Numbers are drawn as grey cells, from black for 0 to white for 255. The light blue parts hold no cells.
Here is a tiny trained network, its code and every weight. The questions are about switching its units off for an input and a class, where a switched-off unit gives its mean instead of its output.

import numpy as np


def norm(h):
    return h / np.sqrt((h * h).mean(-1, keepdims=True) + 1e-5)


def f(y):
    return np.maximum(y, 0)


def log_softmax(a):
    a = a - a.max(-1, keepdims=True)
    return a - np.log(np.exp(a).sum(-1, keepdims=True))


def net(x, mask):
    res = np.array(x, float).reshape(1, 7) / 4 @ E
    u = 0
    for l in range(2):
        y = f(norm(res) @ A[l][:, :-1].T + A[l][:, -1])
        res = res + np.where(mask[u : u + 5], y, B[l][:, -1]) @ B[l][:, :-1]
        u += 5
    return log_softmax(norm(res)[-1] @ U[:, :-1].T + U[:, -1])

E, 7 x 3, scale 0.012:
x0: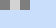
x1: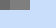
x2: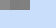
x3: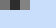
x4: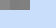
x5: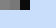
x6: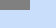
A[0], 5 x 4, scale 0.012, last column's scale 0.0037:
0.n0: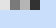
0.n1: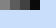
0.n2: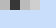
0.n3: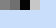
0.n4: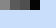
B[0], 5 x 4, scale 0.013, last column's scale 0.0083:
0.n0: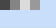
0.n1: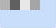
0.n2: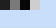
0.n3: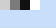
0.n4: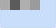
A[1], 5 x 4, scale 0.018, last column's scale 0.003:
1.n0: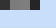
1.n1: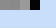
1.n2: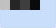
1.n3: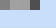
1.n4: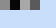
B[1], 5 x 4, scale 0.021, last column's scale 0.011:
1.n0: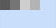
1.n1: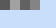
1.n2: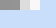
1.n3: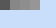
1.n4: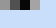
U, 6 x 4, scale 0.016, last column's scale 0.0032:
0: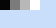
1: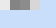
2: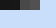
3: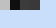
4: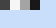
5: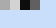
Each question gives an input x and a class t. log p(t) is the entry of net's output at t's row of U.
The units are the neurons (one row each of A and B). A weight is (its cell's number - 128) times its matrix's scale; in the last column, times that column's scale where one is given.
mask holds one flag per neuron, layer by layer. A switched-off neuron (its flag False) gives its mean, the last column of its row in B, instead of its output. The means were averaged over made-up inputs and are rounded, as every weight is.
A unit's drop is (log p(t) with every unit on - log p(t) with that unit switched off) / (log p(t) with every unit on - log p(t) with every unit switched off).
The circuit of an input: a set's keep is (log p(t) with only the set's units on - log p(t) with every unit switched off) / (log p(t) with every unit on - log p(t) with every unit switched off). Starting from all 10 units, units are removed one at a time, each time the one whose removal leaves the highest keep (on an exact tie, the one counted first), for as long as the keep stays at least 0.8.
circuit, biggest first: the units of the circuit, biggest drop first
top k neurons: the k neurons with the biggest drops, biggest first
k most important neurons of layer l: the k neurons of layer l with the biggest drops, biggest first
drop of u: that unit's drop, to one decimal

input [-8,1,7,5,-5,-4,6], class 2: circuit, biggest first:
(0.n2 1.n4 0.n3)
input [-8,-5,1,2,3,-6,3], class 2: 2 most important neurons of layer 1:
(1.n4 1.n2)
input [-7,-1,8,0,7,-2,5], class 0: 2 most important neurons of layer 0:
(0.n2 0.n1)
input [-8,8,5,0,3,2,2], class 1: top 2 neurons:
(1.n2 0.n3)
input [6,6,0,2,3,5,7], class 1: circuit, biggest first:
(0.n2)
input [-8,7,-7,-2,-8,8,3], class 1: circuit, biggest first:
(1.n2 0.n2)
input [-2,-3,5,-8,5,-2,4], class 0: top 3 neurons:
(0.n3 0.n0 1.n3)
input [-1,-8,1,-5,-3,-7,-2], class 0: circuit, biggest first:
(0.n3 1.n2)
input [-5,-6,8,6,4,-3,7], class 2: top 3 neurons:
(0.n2 1.n4 0.n3)
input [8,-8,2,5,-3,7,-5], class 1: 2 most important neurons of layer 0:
(0.n2 0.n1)
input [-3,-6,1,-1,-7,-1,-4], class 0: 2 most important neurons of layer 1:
(1.n0 1.n4)
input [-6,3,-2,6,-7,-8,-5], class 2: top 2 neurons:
(1.n4 0.n2)
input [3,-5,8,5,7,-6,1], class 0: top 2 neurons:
(0.n2 1.n0)
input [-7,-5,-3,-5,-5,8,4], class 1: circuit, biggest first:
(1.n2)
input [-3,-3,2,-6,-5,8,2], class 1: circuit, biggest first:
(1.n2 0.n2)
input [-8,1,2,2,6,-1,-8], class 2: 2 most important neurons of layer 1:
(1.n4 1.n0)
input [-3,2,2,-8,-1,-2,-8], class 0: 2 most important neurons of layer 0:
(0.n3 0.n0)
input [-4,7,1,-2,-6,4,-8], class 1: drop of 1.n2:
0.2
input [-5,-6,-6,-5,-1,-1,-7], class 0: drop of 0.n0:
0.1
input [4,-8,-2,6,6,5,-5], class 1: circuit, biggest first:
(1.n2)
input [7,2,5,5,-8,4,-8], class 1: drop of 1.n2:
0.2
